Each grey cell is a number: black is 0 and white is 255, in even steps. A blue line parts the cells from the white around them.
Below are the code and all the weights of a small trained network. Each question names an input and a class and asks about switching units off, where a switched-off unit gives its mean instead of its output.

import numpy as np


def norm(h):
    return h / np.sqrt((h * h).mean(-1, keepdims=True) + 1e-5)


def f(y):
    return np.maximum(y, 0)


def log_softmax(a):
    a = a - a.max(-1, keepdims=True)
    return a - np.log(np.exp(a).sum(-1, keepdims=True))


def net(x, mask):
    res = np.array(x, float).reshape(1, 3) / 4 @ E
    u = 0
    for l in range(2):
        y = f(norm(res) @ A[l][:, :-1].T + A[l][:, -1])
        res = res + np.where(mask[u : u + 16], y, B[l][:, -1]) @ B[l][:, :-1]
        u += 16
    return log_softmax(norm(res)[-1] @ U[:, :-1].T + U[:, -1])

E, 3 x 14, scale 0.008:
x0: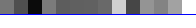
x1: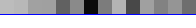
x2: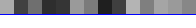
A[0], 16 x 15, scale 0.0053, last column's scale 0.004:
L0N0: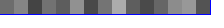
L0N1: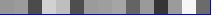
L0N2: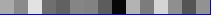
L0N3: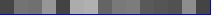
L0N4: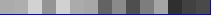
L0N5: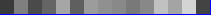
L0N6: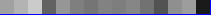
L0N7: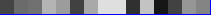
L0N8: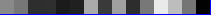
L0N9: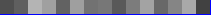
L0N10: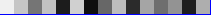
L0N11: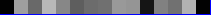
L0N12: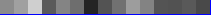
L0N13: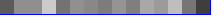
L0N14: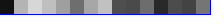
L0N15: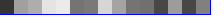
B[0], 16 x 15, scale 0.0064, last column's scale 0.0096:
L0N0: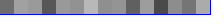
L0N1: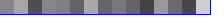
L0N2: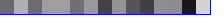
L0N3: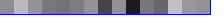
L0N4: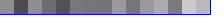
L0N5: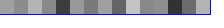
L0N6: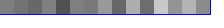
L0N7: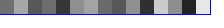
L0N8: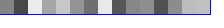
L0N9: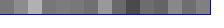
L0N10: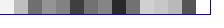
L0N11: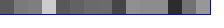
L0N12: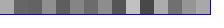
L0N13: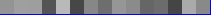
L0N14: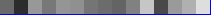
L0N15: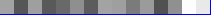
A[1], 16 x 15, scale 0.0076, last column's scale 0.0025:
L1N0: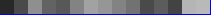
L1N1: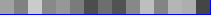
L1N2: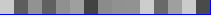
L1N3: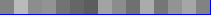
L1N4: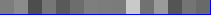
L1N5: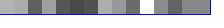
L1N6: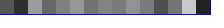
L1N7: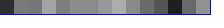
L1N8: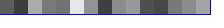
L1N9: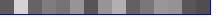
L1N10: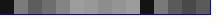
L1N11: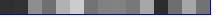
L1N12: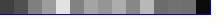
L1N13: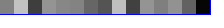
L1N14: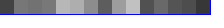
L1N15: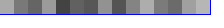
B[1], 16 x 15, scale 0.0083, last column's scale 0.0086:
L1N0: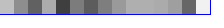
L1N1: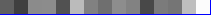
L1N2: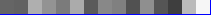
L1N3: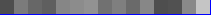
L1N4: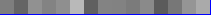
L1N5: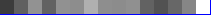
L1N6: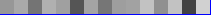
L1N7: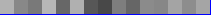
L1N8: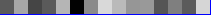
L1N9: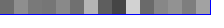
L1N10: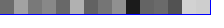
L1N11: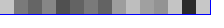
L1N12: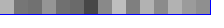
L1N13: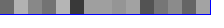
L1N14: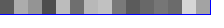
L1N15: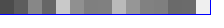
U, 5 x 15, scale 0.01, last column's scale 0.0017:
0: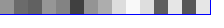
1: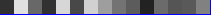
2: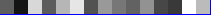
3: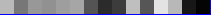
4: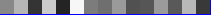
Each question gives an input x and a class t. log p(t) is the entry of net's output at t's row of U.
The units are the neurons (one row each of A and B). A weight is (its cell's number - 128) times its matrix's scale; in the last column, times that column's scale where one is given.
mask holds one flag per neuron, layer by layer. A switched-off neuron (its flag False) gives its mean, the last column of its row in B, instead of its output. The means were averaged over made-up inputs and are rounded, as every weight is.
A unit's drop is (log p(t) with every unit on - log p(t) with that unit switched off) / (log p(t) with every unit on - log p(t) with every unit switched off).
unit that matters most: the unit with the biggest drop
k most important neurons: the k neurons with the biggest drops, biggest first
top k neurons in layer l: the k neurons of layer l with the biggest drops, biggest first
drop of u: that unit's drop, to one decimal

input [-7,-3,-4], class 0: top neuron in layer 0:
[L0N10]
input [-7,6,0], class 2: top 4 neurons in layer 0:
[L0N7; L0N4; L0N1; L0N14]
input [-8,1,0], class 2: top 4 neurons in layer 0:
[L0N7; L0N14; L0N1; L0N4]
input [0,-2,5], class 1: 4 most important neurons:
[L0N2; L0N10; L0N15; L0N14]
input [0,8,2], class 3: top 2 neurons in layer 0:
[L0N10; L0N15]
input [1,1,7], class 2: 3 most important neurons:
[L0N8; L0N7; L0N1]
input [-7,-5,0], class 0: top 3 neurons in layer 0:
[L0N14; L0N7; L0N10]
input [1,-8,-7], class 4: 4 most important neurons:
[L0N7; L1N10; L0N1; L0N8]
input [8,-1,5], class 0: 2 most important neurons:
[L0N10; L1N6]
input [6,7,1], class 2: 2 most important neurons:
[L0N2; L0N8]
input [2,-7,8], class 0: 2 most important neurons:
[L0N10; L0N7]
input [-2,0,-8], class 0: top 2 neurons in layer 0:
[L0N10; L0N15]
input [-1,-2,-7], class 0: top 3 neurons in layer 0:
[L0N15; L0N14; L0N10]
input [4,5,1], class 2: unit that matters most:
L0N2
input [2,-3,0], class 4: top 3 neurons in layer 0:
[L0N10; L0N15; L0N14]
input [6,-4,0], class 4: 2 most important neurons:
[L0N14; L0N15]
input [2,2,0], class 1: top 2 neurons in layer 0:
[L0N15; L0N14]
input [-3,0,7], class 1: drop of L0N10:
0.9
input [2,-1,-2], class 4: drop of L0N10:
0.1
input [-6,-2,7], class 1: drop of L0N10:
0.7
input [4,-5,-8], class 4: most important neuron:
[L0N7]
